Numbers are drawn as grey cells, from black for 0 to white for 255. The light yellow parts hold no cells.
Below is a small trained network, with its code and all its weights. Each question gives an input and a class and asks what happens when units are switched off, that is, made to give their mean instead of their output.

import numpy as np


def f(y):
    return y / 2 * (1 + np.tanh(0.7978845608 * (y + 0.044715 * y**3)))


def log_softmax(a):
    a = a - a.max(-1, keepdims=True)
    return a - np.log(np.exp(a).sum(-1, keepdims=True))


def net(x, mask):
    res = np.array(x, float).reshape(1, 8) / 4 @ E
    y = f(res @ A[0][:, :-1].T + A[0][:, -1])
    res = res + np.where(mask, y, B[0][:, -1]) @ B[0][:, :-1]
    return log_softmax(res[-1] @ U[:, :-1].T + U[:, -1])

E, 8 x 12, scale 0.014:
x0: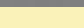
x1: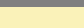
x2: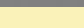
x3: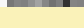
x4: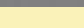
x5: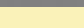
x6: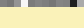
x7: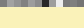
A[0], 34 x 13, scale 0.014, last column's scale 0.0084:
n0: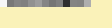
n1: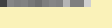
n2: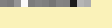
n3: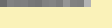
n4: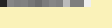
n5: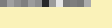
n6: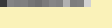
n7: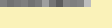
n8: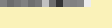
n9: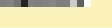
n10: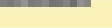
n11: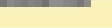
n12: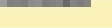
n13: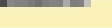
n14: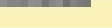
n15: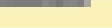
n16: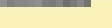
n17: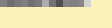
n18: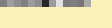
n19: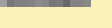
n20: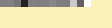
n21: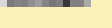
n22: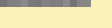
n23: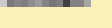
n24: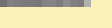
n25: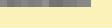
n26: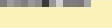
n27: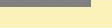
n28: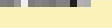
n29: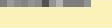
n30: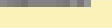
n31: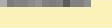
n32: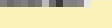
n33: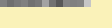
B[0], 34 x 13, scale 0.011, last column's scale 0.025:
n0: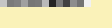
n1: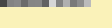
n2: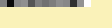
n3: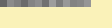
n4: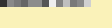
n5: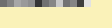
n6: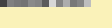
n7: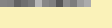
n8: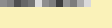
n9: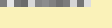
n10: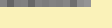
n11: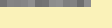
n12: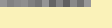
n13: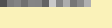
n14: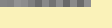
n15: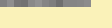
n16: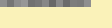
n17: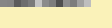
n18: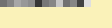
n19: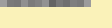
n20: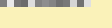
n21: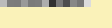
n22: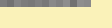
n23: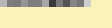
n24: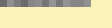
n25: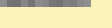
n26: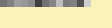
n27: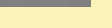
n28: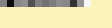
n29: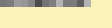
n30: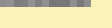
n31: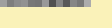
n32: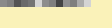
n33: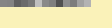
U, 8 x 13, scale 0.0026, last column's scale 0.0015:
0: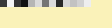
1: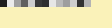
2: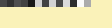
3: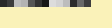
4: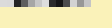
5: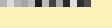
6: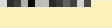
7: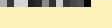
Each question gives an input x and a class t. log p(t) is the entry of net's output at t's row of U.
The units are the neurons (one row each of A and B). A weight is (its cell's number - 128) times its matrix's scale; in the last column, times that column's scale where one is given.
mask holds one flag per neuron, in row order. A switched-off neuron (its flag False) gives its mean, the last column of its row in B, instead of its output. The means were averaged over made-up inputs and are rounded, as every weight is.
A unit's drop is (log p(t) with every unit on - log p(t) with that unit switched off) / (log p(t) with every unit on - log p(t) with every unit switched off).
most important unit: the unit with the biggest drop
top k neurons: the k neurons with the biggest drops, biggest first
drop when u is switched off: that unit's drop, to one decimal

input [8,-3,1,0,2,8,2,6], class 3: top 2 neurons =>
[n0; n21]
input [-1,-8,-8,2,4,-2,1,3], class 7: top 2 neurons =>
[n20; n9]
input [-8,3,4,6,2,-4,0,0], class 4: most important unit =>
n2
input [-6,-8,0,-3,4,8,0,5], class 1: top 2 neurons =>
[n2; n28]
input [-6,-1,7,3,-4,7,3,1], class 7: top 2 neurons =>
[n8; n32]
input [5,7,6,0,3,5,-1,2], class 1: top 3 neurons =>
[n0; n21; n23]
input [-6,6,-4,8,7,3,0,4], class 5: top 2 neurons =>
[n2; n28]
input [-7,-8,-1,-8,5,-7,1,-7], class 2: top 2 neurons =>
[n20; n9]
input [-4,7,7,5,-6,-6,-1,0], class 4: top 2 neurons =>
[n5; n18]
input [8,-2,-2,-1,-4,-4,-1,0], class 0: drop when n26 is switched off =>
0.1
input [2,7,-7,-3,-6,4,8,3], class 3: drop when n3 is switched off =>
0.0
